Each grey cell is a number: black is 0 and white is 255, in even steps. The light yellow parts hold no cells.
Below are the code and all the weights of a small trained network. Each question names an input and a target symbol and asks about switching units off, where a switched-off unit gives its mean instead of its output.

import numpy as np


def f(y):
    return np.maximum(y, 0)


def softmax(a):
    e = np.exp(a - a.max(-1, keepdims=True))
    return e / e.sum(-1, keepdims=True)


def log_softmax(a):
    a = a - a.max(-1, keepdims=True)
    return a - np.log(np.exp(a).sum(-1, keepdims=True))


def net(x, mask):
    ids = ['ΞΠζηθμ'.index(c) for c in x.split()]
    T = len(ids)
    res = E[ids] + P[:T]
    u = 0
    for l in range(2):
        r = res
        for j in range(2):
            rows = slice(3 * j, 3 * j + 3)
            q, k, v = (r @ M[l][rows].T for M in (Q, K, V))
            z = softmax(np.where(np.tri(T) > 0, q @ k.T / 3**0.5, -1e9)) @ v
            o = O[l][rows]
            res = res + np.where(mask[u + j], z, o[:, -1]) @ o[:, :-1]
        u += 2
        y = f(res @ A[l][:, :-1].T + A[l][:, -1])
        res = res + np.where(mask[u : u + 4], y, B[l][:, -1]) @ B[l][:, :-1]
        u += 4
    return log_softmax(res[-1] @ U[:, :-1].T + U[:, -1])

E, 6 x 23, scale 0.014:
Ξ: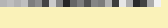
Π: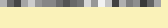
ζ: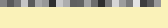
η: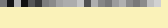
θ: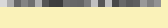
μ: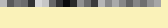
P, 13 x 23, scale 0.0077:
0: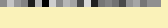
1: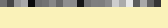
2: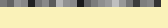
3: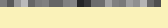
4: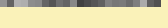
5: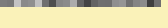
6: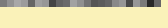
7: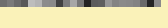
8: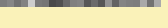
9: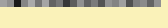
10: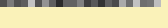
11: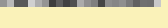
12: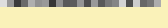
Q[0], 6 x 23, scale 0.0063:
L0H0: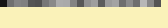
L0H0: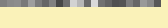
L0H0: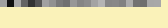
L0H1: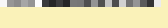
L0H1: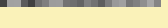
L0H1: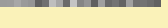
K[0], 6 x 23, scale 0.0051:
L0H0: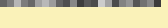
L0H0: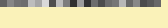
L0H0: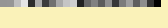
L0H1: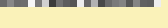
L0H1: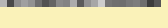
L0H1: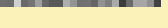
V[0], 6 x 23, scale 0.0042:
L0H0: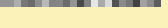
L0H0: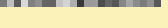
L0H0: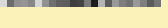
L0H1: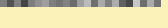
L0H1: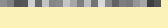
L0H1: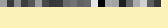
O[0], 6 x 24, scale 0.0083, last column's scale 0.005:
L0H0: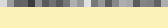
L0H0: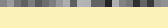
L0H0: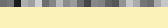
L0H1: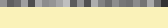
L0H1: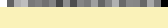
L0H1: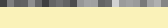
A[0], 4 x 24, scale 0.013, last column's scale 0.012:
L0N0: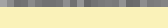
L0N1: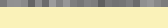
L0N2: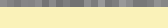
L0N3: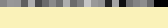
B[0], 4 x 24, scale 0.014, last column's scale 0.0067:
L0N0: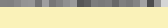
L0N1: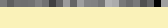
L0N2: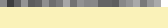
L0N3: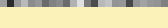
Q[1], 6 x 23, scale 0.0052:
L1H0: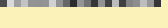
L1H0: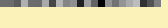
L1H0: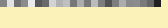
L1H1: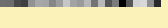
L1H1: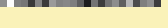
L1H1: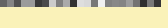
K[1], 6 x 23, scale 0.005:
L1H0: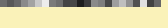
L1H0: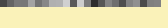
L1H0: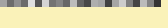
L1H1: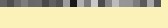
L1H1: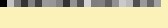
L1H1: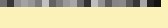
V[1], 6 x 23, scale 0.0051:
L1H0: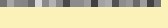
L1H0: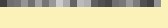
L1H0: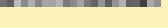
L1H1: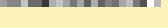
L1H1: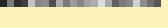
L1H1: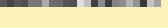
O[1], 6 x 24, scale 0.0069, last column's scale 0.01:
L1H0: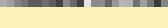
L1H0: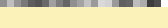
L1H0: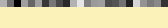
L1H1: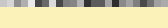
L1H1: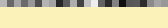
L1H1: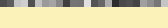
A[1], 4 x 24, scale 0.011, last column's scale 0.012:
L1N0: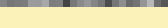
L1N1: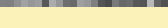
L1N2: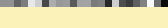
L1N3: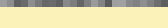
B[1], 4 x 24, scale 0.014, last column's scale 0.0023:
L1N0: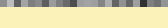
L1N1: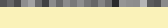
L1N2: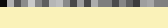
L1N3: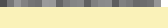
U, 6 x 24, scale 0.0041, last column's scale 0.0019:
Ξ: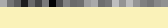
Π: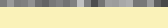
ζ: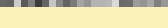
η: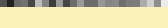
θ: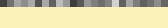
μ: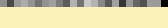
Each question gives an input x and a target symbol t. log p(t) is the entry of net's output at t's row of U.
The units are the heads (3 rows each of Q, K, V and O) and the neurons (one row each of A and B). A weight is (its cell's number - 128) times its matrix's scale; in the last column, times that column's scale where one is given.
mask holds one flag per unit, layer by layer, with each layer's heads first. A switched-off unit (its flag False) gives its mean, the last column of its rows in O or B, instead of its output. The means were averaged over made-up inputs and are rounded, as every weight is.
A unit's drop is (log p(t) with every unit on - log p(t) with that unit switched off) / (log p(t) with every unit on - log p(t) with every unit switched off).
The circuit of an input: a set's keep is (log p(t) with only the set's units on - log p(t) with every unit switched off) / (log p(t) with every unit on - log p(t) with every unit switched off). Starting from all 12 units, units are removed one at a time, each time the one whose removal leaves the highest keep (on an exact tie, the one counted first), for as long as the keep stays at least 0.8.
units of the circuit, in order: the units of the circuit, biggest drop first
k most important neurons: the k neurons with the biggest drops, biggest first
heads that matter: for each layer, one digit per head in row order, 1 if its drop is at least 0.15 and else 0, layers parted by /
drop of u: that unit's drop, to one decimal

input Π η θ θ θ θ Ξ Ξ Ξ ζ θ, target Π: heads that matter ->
01 / 01
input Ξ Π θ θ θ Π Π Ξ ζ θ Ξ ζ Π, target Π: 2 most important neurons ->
L0N2; L0N1
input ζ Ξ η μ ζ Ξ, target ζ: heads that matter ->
11 / 10
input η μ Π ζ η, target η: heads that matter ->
10 / 10
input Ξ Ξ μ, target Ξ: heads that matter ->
01 / 10
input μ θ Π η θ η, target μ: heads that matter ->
10 / 01
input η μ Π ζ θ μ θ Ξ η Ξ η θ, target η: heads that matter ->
10 / 10
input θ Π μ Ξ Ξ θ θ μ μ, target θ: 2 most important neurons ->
L0N1; L0N0
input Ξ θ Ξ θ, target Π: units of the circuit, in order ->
L1H1
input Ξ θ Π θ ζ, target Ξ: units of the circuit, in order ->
L0H1; L1H1
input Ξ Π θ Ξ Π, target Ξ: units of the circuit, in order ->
L1H1; L1H0
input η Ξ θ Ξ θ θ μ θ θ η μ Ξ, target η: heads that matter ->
11 / 10
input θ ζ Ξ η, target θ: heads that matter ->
00 / 10
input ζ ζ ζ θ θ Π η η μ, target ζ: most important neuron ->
L0N0
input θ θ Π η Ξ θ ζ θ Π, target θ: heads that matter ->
01 / 10
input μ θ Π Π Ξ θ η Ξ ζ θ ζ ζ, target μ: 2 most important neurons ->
L0N1; L0N0
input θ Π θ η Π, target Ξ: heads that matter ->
00 / 01
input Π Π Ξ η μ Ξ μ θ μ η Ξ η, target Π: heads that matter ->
01 / 01
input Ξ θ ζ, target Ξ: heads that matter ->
01 / 11
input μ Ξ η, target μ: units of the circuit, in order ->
L0H0; L1H1; L0H1
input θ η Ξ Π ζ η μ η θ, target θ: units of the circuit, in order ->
L1H0; L0N1
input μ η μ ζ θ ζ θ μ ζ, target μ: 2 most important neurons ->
L0N0; L0N1
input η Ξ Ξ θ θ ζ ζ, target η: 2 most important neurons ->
L0N1; L0N0
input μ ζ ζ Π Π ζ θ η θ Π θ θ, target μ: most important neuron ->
L0N0
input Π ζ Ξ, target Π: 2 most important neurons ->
L0N2; L0N0
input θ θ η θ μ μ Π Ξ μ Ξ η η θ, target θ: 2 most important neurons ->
L0N1; L0N0
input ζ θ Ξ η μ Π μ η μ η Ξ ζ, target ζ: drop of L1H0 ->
0.6
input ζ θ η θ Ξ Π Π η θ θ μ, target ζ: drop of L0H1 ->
0.2
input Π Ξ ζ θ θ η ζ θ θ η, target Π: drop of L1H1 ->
0.8
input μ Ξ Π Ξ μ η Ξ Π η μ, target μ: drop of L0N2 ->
0.0
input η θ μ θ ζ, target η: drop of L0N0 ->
0.1
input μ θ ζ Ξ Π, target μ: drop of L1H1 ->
0.8
